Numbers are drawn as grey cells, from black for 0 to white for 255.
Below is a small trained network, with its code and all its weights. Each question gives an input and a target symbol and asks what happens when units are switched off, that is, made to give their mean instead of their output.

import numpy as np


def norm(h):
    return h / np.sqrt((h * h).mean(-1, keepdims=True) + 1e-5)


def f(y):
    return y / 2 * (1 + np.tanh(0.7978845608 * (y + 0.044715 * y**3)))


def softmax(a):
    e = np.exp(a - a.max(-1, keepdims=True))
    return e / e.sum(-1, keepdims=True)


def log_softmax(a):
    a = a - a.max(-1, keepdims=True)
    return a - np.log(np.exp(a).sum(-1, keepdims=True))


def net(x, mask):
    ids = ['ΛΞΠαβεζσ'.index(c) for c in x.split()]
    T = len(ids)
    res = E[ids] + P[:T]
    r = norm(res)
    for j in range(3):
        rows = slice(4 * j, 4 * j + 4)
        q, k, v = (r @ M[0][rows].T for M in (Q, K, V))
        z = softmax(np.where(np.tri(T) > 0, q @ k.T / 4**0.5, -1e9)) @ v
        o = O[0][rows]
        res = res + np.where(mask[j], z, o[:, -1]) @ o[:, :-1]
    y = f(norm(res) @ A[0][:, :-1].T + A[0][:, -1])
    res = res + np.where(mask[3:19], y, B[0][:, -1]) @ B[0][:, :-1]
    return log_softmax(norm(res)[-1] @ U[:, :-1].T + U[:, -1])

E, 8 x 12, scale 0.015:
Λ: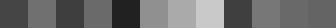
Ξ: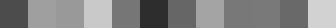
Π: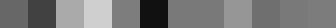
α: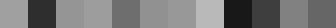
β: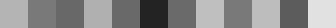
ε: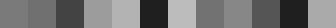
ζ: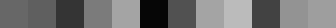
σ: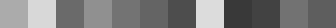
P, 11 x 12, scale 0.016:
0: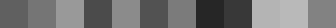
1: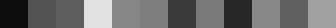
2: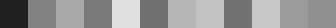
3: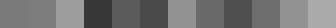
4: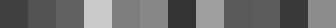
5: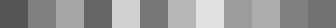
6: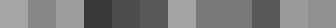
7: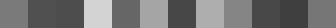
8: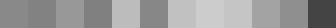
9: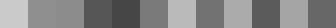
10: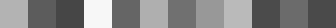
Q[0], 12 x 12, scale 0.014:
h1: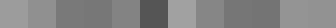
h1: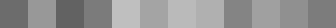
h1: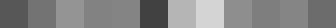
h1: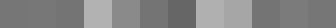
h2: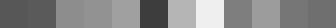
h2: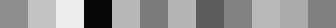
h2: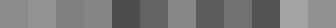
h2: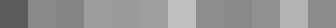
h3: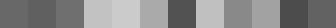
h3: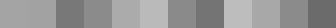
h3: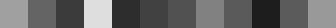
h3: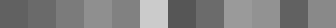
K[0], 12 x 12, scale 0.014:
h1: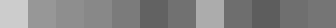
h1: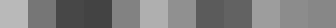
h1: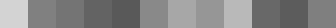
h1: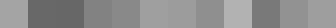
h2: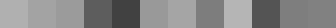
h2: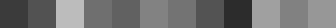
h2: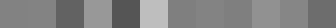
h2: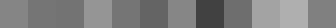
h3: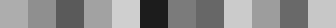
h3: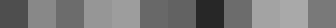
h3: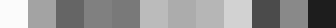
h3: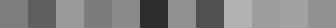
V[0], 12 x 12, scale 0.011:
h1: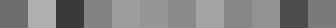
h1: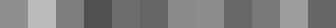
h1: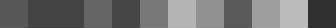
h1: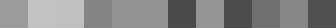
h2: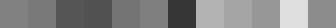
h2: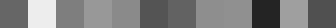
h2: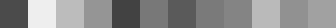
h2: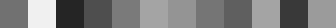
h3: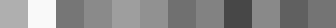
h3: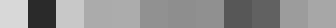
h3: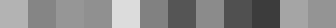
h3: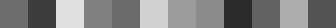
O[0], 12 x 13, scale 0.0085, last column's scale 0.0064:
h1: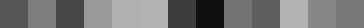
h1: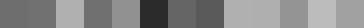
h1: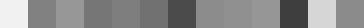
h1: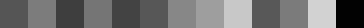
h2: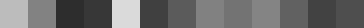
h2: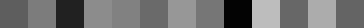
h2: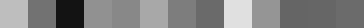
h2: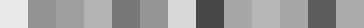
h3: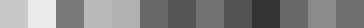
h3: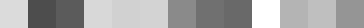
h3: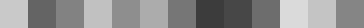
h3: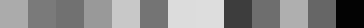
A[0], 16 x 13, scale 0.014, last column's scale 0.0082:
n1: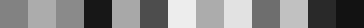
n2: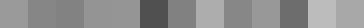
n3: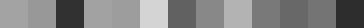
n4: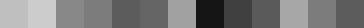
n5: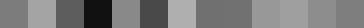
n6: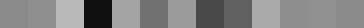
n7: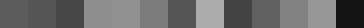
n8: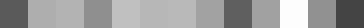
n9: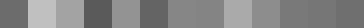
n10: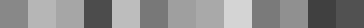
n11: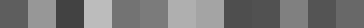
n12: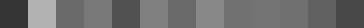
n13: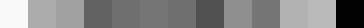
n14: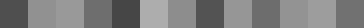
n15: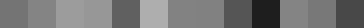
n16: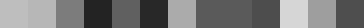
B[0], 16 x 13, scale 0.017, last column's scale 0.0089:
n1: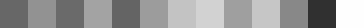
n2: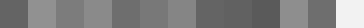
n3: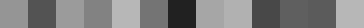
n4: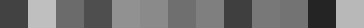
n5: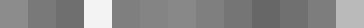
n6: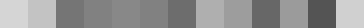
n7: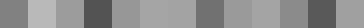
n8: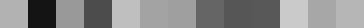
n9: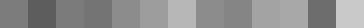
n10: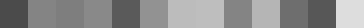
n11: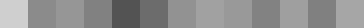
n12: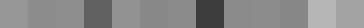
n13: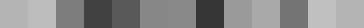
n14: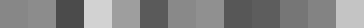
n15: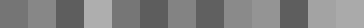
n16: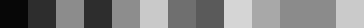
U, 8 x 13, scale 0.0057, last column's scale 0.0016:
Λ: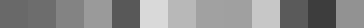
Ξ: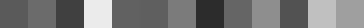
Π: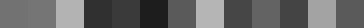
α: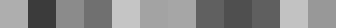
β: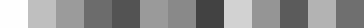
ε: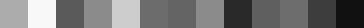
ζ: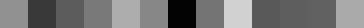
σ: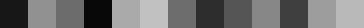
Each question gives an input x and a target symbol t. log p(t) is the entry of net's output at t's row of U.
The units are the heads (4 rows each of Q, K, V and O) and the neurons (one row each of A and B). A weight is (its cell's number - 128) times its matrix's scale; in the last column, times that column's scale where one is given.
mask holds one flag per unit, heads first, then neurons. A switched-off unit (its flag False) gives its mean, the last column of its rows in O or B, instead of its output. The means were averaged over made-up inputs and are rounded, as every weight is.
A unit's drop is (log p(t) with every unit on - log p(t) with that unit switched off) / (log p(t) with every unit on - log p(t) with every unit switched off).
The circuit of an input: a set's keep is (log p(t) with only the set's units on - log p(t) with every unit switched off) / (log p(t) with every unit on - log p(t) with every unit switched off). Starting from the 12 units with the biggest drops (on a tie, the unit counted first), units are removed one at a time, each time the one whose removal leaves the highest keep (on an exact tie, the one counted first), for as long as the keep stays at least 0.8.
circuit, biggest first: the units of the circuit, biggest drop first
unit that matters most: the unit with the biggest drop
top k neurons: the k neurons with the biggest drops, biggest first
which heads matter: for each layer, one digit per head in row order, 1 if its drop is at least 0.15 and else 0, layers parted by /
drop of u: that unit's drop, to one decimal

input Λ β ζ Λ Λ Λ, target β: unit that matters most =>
h1
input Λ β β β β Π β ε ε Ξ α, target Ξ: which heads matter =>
011
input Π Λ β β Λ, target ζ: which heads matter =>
010
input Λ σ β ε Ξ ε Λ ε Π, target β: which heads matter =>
100
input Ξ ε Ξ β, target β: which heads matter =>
000
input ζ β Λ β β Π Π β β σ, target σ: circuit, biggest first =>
n16, n4
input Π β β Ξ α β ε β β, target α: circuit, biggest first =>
n8, h2
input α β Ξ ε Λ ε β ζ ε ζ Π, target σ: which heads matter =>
011
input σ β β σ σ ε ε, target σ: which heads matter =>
001
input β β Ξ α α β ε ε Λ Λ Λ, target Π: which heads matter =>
111
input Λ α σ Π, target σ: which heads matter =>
001
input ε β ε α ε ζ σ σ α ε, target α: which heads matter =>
001
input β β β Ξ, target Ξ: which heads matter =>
110
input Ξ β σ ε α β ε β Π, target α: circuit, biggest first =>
h2, n8
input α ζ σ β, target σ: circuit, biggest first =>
h3, n16
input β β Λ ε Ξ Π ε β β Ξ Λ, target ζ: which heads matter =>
000
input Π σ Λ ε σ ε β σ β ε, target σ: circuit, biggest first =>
n16, n4
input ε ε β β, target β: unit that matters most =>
h3
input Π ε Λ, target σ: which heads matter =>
010
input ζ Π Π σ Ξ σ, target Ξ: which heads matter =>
110
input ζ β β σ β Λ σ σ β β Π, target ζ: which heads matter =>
000
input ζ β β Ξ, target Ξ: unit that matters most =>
h2
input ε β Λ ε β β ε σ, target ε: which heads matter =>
001
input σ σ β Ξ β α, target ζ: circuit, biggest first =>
h2, n3
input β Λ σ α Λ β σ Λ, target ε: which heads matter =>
001
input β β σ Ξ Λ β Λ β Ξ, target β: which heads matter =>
100
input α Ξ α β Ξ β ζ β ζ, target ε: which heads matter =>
010
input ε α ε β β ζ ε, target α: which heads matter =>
001
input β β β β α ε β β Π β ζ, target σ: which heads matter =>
011
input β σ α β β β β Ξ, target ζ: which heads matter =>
010
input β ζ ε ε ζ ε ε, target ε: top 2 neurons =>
n6, n14
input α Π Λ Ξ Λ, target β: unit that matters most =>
h3
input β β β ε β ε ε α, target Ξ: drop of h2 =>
0.1
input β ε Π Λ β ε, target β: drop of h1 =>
0.9
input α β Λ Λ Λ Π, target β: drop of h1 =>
0.9
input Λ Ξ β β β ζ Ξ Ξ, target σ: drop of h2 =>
0.8
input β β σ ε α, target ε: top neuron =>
n4
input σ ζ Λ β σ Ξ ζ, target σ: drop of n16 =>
0.4
